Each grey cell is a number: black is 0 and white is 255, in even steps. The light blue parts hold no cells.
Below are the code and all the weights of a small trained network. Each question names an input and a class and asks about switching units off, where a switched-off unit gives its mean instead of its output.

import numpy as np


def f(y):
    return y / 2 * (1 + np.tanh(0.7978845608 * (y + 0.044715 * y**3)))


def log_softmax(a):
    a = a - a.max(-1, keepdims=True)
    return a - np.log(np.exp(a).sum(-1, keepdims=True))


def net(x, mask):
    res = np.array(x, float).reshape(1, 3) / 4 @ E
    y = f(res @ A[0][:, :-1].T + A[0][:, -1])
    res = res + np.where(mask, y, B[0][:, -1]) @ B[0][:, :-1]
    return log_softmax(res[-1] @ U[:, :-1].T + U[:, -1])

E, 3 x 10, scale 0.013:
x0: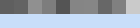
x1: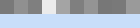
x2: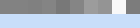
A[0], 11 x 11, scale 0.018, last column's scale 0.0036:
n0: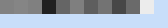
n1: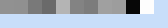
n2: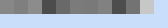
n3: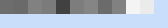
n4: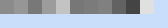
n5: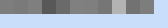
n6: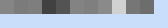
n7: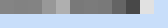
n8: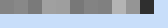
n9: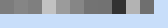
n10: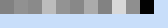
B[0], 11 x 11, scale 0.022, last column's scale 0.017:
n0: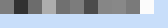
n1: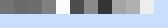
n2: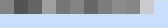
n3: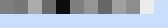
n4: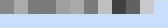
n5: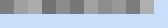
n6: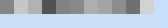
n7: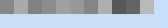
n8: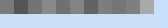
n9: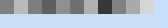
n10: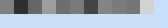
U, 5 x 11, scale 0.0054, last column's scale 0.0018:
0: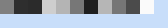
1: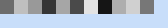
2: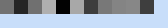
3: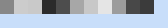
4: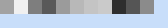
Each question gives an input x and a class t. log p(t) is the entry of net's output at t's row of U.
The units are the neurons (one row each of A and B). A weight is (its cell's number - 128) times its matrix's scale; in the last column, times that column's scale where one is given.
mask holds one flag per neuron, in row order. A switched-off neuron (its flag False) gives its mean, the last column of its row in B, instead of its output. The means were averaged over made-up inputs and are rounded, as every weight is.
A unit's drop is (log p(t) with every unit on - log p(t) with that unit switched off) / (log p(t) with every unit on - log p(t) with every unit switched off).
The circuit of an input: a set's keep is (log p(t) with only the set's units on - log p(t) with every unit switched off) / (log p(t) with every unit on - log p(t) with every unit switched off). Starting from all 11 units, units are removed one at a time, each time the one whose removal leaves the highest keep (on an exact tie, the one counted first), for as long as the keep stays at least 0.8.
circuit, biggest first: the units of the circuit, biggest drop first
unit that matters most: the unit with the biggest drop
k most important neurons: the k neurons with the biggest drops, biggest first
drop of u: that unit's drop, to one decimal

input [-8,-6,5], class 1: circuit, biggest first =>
[n1]
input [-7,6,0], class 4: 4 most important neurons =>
[n4 n0 n7 n2]
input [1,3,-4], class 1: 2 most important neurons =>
[n9 n6]
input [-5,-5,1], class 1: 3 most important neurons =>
[n1 n10 n6]
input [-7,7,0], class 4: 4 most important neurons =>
[n4 n0 n7 n9]
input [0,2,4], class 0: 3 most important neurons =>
[n3 n9 n10]
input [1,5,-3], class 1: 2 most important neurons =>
[n9 n6]
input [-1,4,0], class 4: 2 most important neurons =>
[n0 n1]
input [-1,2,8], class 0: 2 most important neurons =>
[n10 n3]
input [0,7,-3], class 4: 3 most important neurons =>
[n1 n4 n7]
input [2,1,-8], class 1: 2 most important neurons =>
[n9 n10]
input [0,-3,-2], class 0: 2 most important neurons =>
[n3 n9]
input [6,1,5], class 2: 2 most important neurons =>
[n10 n4]
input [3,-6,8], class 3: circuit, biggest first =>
[n6]
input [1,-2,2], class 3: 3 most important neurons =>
[n1 n9 n6]
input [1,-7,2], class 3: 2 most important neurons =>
[n6 n9]
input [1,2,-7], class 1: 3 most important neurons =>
[n9 n6 n10]
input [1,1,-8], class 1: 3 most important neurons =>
[n9 n10 n8]
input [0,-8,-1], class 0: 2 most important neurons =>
[n0 n3]
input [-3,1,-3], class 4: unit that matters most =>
n10
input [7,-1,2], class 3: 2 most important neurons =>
[n1 n0]
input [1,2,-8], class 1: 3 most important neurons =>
[n9 n6 n10]
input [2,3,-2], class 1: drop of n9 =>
0.1
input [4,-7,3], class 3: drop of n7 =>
0.0
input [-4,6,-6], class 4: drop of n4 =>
0.1
